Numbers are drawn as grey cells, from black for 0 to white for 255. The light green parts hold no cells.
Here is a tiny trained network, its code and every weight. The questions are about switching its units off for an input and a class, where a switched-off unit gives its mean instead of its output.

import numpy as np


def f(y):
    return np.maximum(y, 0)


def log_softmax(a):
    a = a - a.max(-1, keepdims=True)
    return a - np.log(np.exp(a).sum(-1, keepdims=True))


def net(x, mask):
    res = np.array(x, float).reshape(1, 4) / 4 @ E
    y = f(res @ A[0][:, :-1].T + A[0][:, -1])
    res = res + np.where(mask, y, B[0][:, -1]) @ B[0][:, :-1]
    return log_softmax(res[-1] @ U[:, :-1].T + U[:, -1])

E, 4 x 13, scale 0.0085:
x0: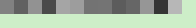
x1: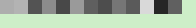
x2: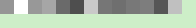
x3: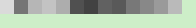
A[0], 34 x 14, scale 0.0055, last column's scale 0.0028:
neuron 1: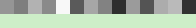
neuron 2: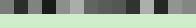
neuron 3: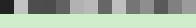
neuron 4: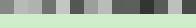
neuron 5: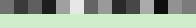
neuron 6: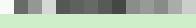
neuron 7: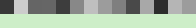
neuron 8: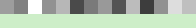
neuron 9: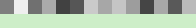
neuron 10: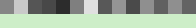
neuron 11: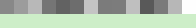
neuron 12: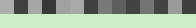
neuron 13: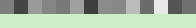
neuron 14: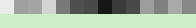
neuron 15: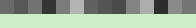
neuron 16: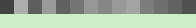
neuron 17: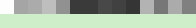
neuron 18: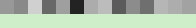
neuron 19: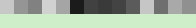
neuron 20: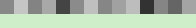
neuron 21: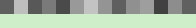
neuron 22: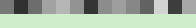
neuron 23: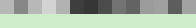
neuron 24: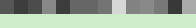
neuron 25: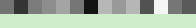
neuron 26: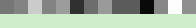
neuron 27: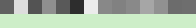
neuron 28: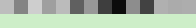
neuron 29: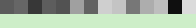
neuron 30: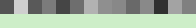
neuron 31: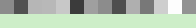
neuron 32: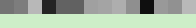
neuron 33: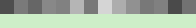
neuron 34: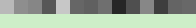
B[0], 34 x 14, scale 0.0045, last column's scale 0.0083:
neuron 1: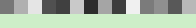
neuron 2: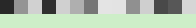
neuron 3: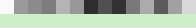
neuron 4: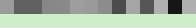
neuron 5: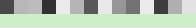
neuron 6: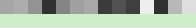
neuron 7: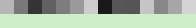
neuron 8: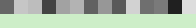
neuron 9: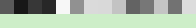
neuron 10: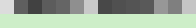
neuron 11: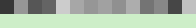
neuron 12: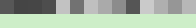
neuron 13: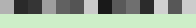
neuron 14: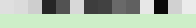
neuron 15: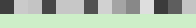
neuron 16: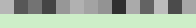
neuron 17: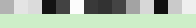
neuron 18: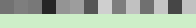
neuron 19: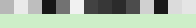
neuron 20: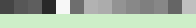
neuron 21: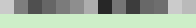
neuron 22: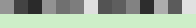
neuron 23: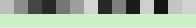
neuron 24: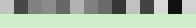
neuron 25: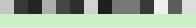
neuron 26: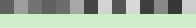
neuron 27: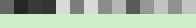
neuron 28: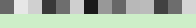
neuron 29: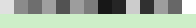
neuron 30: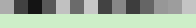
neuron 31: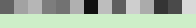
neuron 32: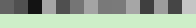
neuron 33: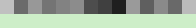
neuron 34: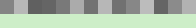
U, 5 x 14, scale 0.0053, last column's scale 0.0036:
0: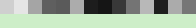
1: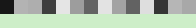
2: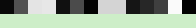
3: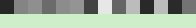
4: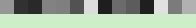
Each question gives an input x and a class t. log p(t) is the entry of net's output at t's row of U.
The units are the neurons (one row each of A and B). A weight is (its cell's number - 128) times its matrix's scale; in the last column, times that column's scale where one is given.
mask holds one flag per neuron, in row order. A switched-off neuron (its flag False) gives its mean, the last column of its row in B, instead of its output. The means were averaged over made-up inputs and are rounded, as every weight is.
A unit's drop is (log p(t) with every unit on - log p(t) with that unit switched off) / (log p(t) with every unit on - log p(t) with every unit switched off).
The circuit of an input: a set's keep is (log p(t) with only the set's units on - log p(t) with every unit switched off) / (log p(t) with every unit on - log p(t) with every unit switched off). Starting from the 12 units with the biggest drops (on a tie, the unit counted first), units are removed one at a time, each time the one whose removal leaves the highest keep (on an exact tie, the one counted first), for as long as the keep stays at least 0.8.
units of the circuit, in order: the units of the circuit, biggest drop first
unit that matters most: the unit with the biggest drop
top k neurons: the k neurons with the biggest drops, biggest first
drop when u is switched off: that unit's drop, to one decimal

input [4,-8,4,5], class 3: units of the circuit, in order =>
(neuron 26; neuron 18)
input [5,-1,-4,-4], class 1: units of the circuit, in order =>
(neuron 5; neuron 2)
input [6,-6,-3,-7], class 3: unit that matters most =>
neuron 5
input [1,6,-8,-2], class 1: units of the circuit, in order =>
(neuron 5; neuron 2)
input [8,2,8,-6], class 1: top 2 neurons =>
(neuron 5; neuron 29)
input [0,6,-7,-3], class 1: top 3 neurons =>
(neuron 5; neuron 2; neuron 15)
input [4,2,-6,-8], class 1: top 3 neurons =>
(neuron 5; neuron 2; neuron 15)
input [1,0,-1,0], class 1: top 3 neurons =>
(neuron 25; neuron 29; neuron 13)
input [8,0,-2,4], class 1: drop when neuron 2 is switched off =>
0.1
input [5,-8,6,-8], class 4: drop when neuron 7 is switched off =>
0.2
